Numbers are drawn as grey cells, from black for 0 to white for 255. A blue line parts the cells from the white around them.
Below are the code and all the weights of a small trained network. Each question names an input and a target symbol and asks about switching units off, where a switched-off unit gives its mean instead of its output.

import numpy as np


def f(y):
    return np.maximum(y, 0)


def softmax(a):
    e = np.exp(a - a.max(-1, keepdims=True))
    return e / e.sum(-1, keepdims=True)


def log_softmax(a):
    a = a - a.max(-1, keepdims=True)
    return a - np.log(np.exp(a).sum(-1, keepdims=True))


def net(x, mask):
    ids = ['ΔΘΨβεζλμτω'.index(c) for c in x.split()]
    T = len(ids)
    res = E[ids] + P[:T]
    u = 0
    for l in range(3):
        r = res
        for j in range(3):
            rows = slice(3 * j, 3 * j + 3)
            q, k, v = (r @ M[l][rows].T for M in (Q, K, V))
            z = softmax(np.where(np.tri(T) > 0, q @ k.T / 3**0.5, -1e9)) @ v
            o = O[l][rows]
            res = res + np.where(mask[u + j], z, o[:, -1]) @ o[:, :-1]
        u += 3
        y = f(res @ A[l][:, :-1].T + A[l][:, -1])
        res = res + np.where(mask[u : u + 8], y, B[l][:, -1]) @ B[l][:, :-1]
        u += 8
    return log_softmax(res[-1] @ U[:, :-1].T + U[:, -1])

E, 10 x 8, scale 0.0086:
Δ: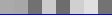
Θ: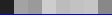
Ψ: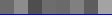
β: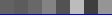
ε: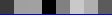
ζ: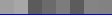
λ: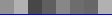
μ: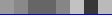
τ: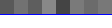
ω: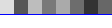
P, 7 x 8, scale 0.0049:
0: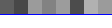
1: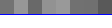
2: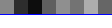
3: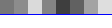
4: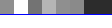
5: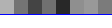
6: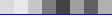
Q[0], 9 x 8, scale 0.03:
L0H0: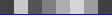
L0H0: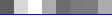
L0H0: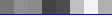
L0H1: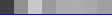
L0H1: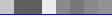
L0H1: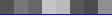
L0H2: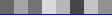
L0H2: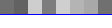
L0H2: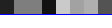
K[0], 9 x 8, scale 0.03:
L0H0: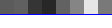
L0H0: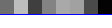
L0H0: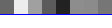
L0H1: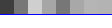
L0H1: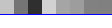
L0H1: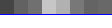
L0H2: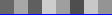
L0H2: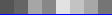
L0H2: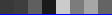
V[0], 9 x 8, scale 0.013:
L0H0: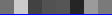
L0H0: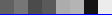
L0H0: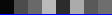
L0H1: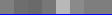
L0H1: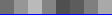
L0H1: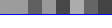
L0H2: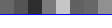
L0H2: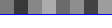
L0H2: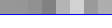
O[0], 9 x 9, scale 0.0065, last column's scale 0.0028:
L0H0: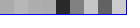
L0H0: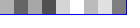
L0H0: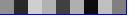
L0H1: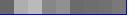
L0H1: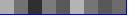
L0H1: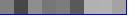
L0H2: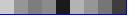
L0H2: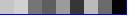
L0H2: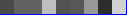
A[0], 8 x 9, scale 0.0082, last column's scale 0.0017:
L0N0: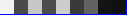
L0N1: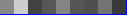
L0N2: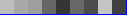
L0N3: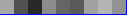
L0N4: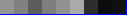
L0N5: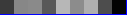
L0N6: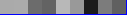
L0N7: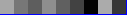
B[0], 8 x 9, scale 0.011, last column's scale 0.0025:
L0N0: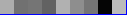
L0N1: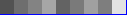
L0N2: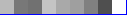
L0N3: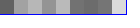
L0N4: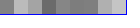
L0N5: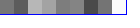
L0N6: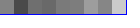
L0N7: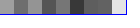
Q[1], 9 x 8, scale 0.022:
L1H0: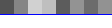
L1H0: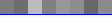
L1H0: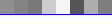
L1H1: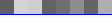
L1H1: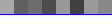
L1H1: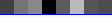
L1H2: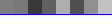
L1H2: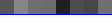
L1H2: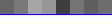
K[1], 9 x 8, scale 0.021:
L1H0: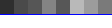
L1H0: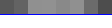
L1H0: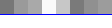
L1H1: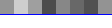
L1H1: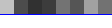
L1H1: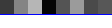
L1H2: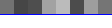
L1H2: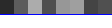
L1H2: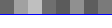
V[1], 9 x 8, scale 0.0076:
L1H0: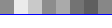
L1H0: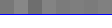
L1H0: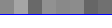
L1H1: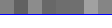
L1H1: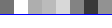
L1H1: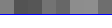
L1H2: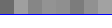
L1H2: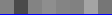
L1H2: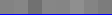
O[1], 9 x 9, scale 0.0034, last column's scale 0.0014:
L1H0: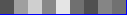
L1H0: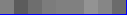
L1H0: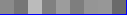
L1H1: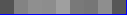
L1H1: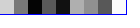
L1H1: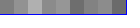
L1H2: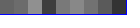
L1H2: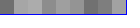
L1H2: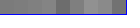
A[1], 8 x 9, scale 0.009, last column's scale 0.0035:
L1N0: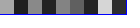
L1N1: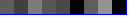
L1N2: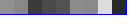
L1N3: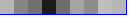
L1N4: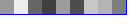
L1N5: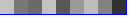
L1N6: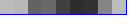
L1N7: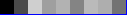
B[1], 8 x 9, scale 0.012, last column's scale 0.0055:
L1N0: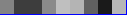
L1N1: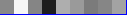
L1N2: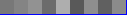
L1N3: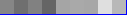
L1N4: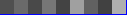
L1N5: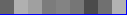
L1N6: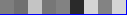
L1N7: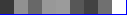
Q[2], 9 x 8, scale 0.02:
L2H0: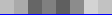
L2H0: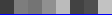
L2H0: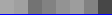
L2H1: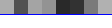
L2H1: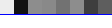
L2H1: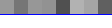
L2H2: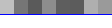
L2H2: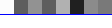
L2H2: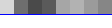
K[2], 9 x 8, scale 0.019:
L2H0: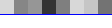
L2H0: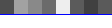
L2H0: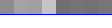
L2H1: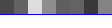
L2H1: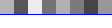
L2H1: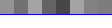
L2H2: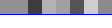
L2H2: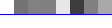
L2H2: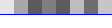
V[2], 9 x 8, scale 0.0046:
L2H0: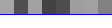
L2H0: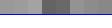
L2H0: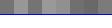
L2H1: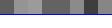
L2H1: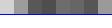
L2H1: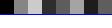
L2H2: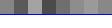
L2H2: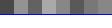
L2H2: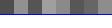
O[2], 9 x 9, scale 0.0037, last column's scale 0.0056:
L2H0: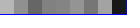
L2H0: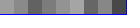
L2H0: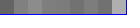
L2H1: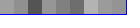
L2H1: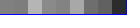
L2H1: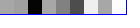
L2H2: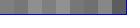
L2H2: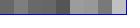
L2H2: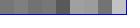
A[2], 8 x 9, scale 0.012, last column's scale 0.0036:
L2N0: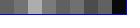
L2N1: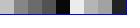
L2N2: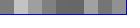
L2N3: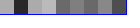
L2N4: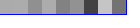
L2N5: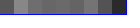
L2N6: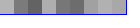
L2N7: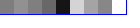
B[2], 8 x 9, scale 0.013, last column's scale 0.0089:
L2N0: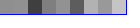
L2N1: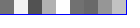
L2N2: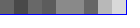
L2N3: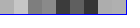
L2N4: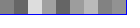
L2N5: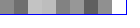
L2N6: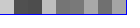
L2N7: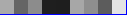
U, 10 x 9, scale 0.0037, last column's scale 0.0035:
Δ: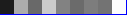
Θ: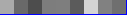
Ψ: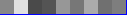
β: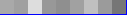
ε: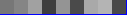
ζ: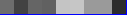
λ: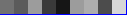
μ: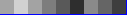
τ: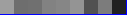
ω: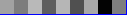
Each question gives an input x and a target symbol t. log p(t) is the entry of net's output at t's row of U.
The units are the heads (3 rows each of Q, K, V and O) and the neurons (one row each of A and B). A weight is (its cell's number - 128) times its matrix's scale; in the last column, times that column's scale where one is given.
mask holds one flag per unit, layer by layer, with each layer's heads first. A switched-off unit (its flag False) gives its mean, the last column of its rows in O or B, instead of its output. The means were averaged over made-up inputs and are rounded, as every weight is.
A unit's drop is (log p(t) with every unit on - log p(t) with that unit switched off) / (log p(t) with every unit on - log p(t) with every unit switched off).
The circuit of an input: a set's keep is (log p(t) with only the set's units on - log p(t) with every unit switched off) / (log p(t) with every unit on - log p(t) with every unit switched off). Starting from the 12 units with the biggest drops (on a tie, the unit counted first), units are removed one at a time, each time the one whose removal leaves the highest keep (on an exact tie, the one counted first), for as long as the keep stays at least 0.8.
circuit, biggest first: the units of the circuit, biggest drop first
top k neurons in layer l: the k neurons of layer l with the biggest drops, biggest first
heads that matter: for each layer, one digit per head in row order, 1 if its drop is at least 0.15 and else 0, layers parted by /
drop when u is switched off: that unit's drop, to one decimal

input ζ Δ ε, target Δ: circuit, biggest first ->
L1N7, L1H1, L2N7, L0H2
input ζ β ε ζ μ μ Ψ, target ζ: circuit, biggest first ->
L0H0, L1N3, L1N0
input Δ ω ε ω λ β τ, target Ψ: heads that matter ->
100 / 000 / 000
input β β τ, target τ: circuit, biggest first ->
L0H0, L1N0, L2N3
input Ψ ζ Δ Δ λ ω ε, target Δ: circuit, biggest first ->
L0H2, L1N7, L2N7
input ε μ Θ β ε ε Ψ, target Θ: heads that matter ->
000 / 000 / 010
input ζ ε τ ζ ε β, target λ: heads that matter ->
101 / 000 / 000
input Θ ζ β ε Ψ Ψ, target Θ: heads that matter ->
001 / 000 / 010
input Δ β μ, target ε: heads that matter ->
101 / 000 / 000
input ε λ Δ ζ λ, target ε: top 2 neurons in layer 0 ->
L0N7, L0N1
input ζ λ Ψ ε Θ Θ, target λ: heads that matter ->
000 / 010 / 001
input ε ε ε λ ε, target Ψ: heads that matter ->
001 / 010 / 000
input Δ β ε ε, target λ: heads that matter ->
010 / 010 / 000
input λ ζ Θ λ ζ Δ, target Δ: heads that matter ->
011 / 000 / 000
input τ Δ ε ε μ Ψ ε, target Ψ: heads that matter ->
010 / 000 / 000
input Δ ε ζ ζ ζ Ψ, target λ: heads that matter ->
100 / 000 / 000
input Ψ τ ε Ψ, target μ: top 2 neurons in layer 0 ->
L0N2, L0N7
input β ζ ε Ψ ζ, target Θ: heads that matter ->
000 / 000 / 010
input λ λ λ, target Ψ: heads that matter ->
101 / 000 / 000
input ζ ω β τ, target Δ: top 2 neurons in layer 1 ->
L1N7, L1N4
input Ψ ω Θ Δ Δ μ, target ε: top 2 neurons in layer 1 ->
L1N1, L1N6
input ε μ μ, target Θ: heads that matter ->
001 / 000 / 010
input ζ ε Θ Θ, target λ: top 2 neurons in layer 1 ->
L1N5, L1N7
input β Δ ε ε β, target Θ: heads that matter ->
001 / 000 / 010
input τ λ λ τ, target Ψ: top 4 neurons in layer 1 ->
L1N4, L1N7, L1N3, L1N6
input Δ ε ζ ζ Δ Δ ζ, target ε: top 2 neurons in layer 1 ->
L1N1, L1N6
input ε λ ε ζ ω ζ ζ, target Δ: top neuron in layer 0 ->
L0N1
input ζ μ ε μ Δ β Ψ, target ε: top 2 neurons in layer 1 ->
L1N1, L1N6
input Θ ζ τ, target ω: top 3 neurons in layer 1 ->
L1N0, L1N1, L1N6
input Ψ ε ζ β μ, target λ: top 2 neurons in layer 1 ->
L1N7, L1N4
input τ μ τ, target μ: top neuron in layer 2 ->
L2N3
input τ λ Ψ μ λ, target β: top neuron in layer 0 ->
L0N2
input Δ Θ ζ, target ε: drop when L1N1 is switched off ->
0.3
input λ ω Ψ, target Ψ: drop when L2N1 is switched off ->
1.3
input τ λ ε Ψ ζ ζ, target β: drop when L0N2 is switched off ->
0.2
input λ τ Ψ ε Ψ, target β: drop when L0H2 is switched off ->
0.2
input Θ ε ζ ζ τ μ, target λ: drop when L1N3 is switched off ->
0.1
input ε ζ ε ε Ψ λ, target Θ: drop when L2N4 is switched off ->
0.0
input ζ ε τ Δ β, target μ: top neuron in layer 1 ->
L1N6
